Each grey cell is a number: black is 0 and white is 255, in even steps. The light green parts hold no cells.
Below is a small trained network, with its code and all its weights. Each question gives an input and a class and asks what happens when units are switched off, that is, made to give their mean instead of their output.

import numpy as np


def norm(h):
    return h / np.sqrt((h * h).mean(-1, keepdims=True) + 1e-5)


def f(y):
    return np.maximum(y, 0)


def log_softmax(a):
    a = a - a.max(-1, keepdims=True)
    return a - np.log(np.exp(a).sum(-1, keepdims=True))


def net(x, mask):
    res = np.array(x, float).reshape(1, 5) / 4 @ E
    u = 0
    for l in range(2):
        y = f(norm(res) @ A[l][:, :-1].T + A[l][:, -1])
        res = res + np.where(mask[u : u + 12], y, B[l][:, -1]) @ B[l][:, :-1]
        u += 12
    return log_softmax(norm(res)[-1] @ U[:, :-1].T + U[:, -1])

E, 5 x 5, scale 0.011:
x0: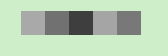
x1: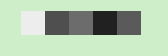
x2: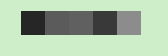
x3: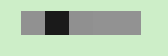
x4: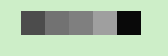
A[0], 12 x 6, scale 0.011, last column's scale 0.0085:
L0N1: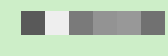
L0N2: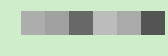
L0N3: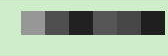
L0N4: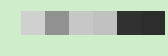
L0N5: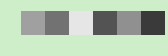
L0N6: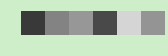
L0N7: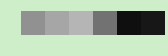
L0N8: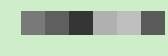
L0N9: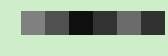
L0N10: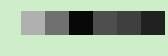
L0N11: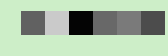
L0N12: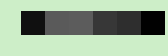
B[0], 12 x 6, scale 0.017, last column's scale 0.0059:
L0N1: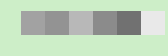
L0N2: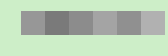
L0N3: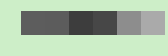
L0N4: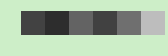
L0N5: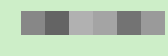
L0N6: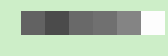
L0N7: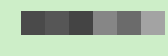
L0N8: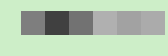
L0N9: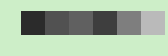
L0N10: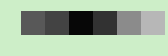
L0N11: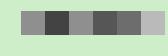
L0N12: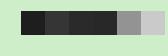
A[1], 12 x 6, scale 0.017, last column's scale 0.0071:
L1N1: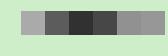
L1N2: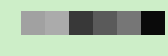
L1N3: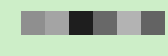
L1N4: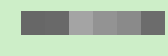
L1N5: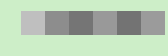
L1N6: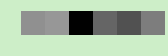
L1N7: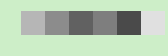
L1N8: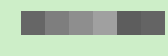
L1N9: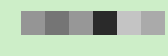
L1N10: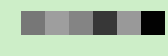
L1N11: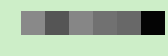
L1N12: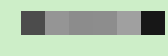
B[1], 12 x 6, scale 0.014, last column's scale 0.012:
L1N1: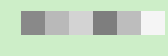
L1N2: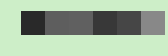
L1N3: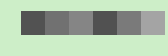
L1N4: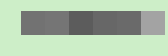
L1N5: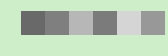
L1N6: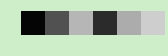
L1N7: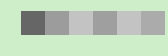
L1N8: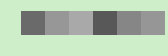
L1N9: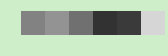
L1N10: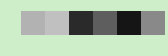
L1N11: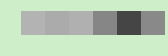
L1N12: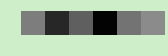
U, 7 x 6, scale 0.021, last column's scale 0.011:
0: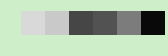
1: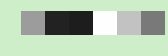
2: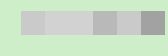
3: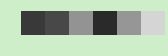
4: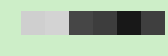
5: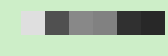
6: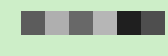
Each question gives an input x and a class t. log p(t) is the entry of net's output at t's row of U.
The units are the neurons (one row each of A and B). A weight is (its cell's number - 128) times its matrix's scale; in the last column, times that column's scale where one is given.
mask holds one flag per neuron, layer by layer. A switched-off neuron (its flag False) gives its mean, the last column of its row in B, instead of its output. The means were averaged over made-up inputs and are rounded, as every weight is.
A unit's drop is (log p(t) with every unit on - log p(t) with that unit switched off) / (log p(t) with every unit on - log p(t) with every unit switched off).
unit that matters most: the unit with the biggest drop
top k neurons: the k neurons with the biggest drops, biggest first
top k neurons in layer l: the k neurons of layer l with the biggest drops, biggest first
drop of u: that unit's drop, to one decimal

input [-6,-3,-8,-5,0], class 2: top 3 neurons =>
(L0N1; L0N12; L1N6)
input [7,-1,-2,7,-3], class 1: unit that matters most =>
L0N8
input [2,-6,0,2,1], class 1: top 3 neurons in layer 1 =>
(L1N9; L1N6; L1N1)
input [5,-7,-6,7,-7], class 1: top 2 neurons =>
(L1N1; L0N8)
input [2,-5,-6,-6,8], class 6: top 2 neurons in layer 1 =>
(L1N1; L1N6)
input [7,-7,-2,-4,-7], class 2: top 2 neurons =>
(L0N1; L0N12)
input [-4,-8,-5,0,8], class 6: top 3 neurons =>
(L1N6; L0N12; L1N1)
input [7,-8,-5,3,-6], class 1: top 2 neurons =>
(L1N1; L0N8)
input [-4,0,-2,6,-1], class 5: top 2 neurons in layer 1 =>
(L1N6; L1N1)
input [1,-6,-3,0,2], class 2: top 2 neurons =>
(L0N12; L0N1)
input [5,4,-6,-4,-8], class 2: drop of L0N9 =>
0.1
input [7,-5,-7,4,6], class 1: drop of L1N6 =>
0.3
